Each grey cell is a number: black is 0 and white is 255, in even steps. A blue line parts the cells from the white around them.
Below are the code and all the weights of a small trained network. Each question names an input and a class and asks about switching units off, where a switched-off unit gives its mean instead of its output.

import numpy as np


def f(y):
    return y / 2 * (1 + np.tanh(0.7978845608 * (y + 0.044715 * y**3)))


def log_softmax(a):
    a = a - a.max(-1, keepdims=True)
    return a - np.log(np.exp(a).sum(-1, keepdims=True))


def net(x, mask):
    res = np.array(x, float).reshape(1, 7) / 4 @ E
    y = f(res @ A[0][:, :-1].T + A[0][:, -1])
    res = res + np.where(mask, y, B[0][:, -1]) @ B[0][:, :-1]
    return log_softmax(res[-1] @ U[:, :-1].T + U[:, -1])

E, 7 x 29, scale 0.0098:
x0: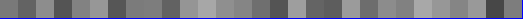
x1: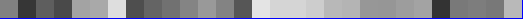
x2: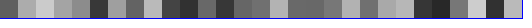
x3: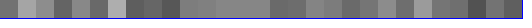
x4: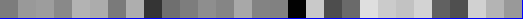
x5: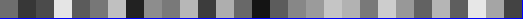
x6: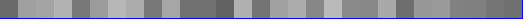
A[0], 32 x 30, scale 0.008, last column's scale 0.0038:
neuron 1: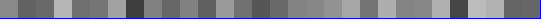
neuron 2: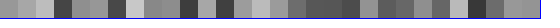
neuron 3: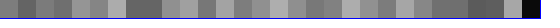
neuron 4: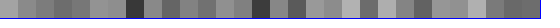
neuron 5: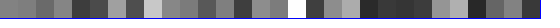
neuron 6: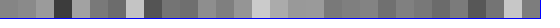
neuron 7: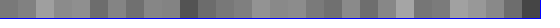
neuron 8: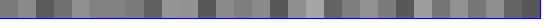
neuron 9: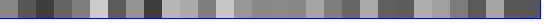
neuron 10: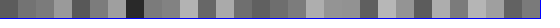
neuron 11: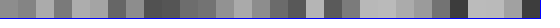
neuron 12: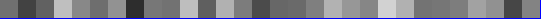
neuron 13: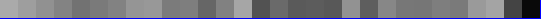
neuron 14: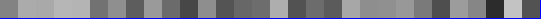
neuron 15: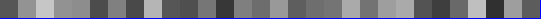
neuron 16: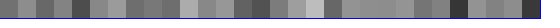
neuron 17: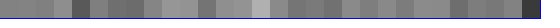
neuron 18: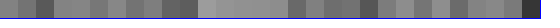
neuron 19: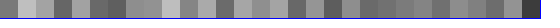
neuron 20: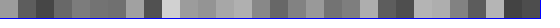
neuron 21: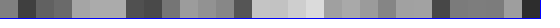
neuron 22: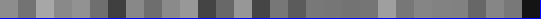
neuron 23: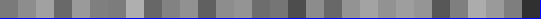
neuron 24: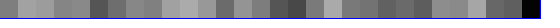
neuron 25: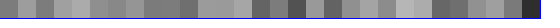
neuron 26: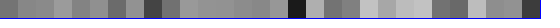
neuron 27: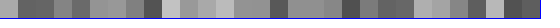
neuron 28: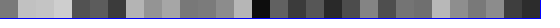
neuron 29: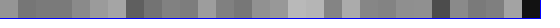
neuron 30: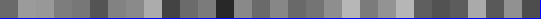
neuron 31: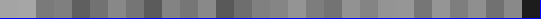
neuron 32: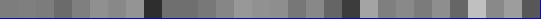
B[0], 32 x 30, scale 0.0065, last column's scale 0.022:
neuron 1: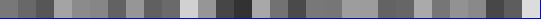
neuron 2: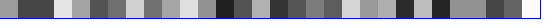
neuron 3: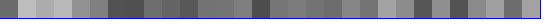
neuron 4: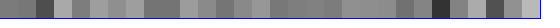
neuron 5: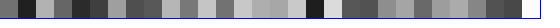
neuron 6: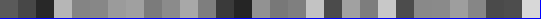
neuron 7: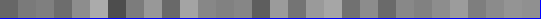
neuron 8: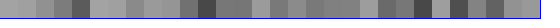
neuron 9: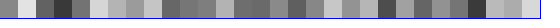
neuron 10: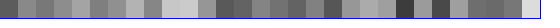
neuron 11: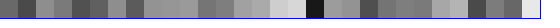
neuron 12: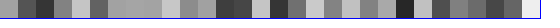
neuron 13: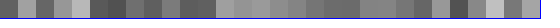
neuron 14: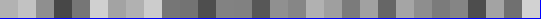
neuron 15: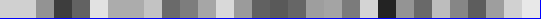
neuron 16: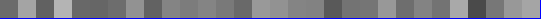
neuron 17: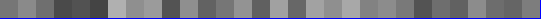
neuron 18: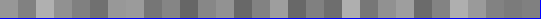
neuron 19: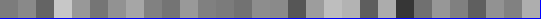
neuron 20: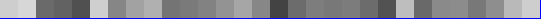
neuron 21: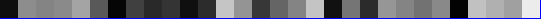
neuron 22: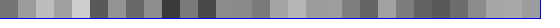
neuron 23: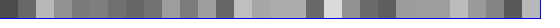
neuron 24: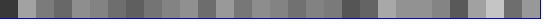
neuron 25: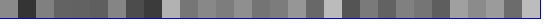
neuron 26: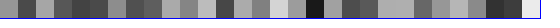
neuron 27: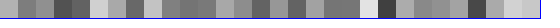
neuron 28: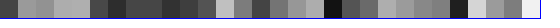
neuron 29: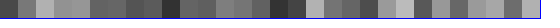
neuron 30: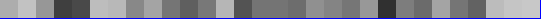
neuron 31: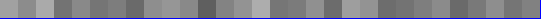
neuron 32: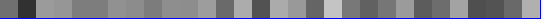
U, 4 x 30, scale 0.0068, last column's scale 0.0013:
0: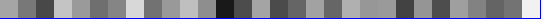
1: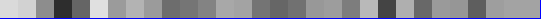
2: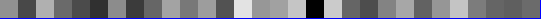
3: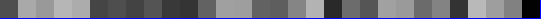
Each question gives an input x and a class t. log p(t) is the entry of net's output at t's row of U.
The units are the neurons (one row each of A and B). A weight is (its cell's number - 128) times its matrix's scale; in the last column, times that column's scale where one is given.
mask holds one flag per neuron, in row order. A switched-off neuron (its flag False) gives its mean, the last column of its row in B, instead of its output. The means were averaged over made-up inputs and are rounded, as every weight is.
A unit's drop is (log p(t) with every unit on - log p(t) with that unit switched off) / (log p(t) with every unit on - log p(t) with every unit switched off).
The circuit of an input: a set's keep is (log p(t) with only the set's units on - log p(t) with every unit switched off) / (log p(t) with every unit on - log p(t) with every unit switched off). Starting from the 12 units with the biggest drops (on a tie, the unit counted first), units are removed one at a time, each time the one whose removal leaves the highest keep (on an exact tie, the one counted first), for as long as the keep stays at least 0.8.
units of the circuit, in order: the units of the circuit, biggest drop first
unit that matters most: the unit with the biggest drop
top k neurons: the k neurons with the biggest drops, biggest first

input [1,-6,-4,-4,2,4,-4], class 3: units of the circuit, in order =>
neuron 28
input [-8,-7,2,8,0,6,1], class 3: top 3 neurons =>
neuron 28; neuron 2; neuron 13
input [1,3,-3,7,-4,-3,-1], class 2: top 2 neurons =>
neuron 5; neuron 12
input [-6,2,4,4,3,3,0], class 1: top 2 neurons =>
neuron 2; neuron 15
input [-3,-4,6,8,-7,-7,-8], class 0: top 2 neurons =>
neuron 2; neuron 26
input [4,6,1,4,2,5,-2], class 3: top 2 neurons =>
neuron 21; neuron 2
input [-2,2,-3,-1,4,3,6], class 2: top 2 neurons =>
neuron 2; neuron 15
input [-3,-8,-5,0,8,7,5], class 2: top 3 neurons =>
neuron 26; neuron 11; neuron 21
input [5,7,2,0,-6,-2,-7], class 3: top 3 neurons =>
neuron 21; neuron 26; neuron 11
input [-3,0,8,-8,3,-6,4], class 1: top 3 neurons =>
neuron 15; neuron 14; neuron 30
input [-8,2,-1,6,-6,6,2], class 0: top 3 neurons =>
neuron 12; neuron 10; neuron 26
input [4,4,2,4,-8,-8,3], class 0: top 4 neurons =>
neuron 2; neuron 6; neuron 26; neuron 11
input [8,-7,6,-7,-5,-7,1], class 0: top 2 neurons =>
neuron 2; neuron 21
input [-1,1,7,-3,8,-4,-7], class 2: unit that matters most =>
neuron 26
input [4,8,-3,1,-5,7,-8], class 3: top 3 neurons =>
neuron 21; neuron 2; neuron 29
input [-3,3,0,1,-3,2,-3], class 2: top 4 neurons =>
neuron 28; neuron 5; neuron 2; neuron 6
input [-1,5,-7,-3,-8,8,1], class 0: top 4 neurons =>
neuron 12; neuron 10; neuron 1; neuron 26
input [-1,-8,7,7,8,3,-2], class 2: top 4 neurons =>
neuron 26; neuron 11; neuron 21; neuron 23
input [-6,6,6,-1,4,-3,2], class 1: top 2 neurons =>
neuron 15; neuron 14
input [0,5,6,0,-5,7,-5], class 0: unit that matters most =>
neuron 12
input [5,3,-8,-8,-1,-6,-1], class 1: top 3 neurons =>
neuron 9; neuron 20; neuron 27
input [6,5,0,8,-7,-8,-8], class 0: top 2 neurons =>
neuron 2; neuron 6
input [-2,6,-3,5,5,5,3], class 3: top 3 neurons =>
neuron 21; neuron 2; neuron 5
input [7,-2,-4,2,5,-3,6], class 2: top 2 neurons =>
neuron 15; neuron 26
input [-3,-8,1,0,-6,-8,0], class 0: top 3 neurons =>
neuron 2; neuron 21; neuron 19
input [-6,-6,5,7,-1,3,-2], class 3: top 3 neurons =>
neuron 28; neuron 9; neuron 27
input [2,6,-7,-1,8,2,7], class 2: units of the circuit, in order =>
neuron 26
